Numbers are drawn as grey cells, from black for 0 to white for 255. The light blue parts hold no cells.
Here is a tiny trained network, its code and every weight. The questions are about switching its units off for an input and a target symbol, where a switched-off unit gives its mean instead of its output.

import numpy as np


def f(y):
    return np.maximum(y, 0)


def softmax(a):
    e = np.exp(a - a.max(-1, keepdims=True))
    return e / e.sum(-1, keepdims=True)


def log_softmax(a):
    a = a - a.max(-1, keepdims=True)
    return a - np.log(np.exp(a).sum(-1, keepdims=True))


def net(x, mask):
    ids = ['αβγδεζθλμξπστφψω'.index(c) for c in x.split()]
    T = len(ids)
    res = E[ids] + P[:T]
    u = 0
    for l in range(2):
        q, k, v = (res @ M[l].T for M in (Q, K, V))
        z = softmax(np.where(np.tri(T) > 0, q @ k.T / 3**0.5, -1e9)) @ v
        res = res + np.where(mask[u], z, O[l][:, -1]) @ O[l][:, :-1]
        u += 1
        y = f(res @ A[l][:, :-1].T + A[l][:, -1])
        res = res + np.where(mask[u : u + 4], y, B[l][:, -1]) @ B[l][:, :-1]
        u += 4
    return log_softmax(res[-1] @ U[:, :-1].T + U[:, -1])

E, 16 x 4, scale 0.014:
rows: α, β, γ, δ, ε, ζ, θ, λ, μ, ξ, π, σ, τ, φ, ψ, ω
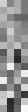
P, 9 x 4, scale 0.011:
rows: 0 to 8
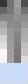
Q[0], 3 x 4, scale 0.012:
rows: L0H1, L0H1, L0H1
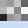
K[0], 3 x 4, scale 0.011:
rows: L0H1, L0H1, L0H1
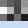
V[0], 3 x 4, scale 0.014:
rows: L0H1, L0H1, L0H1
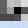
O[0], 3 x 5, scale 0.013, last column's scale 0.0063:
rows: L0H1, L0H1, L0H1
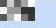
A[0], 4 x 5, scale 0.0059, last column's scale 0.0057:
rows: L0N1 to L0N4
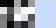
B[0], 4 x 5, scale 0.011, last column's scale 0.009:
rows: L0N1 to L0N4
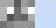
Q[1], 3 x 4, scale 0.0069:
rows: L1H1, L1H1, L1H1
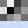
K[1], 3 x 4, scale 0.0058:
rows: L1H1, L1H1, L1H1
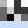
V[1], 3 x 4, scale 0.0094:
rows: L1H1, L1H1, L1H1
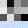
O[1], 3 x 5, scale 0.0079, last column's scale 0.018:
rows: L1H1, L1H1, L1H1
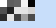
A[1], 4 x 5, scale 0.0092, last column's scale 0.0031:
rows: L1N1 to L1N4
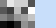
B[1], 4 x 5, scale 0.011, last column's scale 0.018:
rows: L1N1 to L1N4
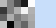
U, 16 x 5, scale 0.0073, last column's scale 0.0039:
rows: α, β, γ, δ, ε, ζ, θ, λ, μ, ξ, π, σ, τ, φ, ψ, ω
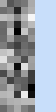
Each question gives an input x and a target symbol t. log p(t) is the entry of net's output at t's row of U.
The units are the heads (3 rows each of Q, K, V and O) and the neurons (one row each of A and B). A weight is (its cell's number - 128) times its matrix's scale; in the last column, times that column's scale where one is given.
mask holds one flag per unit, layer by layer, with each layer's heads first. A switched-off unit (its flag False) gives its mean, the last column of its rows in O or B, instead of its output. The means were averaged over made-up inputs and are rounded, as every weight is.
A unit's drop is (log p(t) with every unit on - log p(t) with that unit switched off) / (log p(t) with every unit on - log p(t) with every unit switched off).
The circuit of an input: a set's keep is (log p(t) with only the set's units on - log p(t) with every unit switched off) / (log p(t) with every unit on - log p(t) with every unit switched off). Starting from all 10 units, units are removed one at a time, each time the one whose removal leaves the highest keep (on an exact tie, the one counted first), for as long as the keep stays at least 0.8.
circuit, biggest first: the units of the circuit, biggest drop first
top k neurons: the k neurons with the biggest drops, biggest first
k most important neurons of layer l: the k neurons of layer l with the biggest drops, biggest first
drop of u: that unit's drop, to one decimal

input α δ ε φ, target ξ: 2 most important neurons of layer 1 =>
(L1N1; L1N4)
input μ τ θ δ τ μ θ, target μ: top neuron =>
(L1N1)
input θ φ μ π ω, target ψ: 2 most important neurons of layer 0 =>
(L0N3; L0N2)
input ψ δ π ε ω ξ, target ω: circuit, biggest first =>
(L0N2; L1H1; L1N2)
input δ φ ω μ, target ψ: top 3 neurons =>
(L0N2; L1N1; L1N2)
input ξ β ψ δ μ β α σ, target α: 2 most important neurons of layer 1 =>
(L1N4; L1N2)
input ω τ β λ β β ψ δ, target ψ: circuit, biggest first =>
(L1H1; L0N2)
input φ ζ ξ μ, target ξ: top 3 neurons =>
(L1N1; L0N2; L1N4)
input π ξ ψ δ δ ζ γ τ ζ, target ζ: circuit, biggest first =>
(L1H1; L0H1; L1N1)
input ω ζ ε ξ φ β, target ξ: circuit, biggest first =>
(L0H1; L1H1)
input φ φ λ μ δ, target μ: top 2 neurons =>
(L1N1; L1N2)
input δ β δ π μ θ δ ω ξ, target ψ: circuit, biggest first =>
(L0N2; L1H1; L1N2)
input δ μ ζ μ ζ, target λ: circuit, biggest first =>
(L0H1; L1N1; L1H1)
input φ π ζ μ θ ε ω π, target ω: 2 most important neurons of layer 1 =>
(L1N2; L1N1)
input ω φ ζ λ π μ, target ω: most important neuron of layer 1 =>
(L1N2)
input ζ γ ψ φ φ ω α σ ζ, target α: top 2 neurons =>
(L1N4; L0N2)
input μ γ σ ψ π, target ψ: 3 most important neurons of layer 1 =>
(L1N2; L1N3; L1N4)
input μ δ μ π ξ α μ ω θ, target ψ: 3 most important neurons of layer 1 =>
(L1N2; L1N3; L1N4)
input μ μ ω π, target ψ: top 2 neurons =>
(L0N3; L1N2)
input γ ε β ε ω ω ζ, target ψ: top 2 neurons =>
(L1N2; L0N3)
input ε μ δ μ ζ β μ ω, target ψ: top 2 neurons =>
(L0N2; L1N2)
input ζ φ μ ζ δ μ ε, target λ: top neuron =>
(L1N1)
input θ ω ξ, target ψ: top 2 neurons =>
(L0N2; L1N2)
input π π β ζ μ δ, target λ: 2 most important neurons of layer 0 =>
(L0N2; L0N3)
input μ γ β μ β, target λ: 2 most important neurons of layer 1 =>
(L1N1; L1N4)
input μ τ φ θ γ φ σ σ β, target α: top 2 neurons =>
(L1N4; L0N2)
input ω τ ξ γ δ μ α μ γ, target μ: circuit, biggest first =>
(L0H1)
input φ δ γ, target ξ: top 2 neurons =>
(L1N1; L1N4)
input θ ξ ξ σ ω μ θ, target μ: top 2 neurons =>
(L1N1; L0N3)
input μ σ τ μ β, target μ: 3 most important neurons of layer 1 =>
(L1N1; L1N2; L1N3)
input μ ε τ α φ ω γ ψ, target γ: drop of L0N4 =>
0.0
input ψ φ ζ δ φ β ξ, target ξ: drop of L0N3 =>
-0.1
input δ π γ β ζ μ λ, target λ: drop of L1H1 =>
0.1
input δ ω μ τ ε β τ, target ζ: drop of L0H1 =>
0.4
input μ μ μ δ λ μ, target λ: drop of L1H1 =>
0.3
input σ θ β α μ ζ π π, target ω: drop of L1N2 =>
0.3
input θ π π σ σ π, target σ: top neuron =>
(L1N4)
